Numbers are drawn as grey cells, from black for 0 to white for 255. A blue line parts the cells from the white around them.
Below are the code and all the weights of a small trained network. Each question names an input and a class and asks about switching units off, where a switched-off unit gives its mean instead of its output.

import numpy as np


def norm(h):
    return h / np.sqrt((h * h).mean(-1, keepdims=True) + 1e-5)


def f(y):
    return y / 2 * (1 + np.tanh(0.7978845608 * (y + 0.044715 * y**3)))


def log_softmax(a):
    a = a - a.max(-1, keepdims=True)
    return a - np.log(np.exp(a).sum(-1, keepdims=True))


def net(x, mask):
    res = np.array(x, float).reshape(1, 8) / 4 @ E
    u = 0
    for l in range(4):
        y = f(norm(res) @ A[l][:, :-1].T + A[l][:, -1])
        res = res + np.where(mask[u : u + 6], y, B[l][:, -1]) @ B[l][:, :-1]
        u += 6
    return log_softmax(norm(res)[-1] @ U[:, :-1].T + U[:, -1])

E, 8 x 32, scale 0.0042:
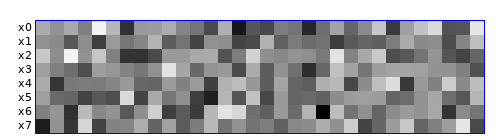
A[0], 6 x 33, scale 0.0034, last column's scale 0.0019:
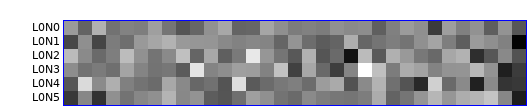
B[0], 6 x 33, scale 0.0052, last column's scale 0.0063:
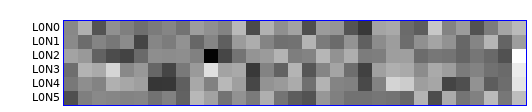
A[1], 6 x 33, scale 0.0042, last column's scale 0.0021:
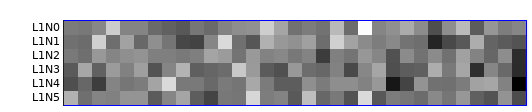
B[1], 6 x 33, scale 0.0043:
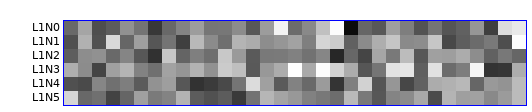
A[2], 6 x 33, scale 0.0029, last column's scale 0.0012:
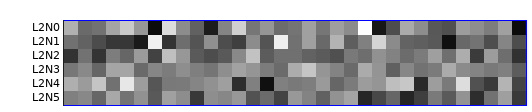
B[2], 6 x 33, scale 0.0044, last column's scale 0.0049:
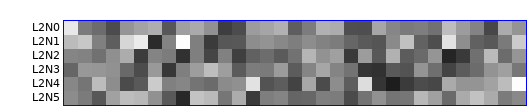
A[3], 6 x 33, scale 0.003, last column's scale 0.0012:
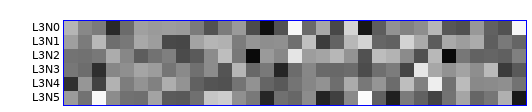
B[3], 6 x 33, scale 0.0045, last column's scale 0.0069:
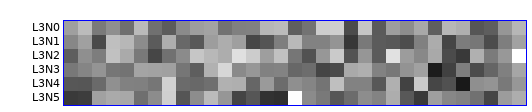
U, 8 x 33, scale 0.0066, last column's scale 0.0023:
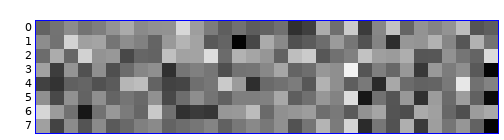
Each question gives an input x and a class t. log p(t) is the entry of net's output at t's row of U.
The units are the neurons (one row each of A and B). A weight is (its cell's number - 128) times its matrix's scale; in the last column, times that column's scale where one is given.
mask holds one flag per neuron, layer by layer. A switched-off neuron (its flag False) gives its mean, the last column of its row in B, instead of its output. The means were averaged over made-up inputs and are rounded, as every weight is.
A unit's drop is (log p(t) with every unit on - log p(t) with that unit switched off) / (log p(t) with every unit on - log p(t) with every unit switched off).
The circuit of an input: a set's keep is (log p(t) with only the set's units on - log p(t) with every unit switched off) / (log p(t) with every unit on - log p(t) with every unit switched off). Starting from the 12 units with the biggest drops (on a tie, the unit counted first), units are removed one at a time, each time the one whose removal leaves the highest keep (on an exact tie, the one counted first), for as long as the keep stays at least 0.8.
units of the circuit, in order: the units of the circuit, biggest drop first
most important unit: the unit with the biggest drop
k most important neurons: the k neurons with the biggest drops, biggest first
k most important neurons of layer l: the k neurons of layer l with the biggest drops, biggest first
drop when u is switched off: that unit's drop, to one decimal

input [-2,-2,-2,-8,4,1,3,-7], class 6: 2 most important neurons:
[L0N3, L0N4]
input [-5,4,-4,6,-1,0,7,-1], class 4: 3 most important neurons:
[L0N3, L0N5, L0N0]
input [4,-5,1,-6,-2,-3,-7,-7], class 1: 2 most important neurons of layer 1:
[L1N0, L1N3]
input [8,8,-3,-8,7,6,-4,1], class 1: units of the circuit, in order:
[L0N2, L1N0, L2N1]
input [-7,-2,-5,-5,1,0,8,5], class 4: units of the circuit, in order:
[L0N3, L1N4]
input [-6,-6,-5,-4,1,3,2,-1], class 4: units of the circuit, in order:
[L0N4, L0N3]
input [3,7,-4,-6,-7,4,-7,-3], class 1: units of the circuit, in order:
[L0N2, L1N1]
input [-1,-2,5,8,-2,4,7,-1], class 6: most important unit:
L0N2
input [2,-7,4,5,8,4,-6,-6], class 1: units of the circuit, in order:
[L2N4, L3N5]
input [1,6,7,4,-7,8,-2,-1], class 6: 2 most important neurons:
[L0N2, L2N1]
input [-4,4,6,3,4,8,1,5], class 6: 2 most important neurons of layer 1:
[L1N1, L1N3]
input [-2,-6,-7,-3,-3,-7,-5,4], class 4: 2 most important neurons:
[L0N3, L1N4]
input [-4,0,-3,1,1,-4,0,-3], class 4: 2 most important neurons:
[L0N4, L0N3]
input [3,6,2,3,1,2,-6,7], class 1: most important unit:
L0N2
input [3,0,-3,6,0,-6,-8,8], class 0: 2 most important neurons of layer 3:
[L3N2, L3N3]
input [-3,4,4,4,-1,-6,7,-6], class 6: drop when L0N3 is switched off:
0.4
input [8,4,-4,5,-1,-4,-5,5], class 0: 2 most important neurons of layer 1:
[L1N1, L1N0]
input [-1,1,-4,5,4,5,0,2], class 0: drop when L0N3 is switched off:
0.4
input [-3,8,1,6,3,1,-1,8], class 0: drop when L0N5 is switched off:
0.2
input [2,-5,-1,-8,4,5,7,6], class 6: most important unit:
L1N0
